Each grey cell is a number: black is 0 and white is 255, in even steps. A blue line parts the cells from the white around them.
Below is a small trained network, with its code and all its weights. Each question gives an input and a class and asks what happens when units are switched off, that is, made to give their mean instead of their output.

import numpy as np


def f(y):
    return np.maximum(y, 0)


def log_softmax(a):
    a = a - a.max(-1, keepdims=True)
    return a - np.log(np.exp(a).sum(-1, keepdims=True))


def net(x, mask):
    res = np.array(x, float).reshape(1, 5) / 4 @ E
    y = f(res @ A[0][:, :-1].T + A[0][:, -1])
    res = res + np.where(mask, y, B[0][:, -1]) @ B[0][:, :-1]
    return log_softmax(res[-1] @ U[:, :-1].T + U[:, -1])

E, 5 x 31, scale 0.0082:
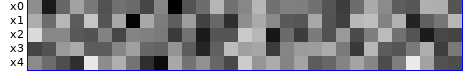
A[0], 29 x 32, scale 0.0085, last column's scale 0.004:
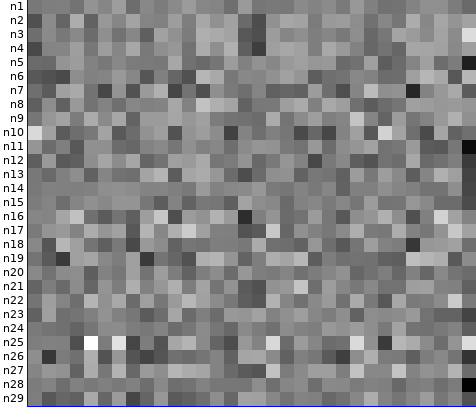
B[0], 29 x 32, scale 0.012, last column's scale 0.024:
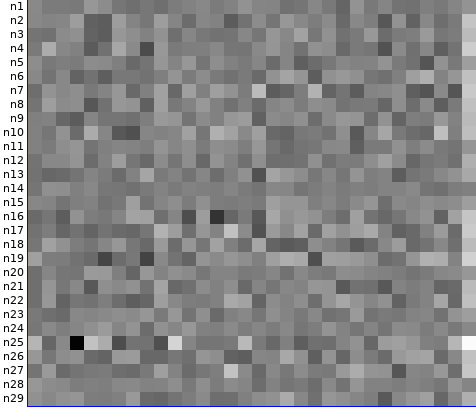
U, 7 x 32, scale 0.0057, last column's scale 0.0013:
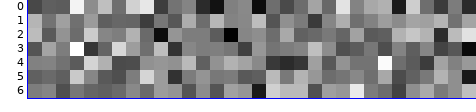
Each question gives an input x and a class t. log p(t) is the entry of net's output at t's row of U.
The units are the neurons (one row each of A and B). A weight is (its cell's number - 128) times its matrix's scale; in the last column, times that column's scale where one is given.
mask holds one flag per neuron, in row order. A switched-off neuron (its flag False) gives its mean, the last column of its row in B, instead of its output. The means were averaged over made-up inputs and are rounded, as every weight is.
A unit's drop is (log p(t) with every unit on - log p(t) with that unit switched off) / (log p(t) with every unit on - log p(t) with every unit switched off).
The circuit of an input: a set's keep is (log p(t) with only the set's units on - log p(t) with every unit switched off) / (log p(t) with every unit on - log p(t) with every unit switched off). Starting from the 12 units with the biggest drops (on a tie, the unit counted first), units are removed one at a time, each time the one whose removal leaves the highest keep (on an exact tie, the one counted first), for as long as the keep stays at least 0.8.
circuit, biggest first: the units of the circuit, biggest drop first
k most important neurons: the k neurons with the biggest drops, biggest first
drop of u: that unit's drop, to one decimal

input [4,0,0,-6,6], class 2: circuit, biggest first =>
[n25, n17]
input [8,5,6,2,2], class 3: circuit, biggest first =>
[n25]
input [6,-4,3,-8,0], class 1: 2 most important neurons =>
[n10, n17]
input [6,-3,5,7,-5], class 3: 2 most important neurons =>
[n25, n10]
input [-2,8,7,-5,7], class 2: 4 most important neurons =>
[n26, n25, n29, n7]
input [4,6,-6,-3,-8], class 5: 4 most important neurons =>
[n7, n18, n25, n19]
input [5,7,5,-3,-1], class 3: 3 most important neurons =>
[n25, n26, n7]
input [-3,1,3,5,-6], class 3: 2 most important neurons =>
[n25, n10]
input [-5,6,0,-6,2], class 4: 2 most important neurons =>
[n25, n10]
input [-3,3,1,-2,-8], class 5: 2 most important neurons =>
[n16, n25]
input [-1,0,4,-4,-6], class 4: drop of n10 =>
0.2
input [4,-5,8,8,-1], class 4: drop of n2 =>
0.2
